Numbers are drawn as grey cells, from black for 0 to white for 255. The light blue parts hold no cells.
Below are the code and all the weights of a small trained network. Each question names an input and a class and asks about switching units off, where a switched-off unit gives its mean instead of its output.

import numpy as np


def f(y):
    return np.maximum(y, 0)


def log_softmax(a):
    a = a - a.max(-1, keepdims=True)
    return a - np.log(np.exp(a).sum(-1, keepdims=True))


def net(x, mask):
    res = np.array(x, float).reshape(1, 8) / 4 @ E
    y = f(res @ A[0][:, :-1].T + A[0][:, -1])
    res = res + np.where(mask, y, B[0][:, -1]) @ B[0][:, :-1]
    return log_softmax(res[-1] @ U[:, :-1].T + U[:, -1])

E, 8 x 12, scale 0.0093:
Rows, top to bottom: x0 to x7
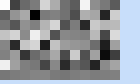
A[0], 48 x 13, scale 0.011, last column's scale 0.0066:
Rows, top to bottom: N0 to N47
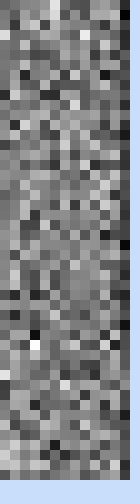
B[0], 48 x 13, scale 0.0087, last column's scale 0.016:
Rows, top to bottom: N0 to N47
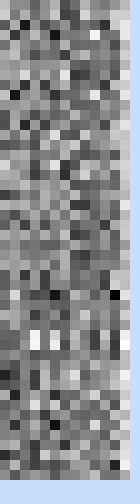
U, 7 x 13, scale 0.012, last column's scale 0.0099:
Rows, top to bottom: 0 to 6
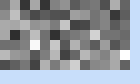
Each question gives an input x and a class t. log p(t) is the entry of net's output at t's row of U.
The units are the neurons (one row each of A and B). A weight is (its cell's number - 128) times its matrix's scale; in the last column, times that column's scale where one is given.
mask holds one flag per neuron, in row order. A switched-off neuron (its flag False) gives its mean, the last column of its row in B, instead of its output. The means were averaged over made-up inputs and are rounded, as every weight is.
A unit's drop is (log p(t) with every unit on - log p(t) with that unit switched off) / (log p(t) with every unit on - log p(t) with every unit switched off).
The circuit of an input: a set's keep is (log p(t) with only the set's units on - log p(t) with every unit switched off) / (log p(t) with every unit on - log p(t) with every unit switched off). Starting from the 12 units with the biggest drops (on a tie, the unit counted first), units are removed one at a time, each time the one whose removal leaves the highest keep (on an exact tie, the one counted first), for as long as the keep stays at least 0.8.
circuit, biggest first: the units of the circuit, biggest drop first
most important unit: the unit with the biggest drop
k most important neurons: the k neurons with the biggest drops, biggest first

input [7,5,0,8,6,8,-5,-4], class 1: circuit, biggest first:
N46
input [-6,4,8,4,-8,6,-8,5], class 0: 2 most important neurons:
N8, N27
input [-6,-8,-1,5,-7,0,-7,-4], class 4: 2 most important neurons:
N34, N2
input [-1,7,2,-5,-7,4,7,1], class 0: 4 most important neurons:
N8, N34, N27, N22
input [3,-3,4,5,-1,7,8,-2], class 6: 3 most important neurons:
N37, N45, N20
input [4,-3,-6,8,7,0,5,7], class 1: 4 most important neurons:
N44, N46, N35, N8
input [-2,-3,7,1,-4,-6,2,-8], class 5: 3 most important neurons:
N1, N7, N17
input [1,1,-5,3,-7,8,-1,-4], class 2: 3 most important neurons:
N7, N23, N26
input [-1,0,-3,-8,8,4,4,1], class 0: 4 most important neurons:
N2, N12, N41, N46
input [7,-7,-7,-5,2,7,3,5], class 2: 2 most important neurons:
N7, N23
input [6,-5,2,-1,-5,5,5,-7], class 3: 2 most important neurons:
N3, N42
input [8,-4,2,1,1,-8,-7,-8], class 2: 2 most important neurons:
N20, N18
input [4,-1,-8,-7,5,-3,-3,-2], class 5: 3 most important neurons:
N16, N13, N46
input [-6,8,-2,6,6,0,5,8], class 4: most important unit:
N33
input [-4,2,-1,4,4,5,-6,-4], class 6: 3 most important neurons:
N38, N14, N20
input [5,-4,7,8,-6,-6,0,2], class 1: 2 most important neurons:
N46, N17
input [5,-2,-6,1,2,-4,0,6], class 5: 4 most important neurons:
N16, N13, N9, N39
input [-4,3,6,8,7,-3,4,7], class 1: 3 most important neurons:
N46, N17, N35
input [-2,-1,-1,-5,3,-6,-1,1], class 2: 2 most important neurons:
N20, N46
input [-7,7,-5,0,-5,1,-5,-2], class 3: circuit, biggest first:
N9
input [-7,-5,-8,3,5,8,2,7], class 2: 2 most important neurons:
N7, N23
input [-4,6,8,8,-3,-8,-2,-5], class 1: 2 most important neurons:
N46, N17
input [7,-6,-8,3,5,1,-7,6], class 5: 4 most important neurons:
N16, N13, N44, N9
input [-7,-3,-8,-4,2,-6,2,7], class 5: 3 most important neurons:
N16, N13, N5
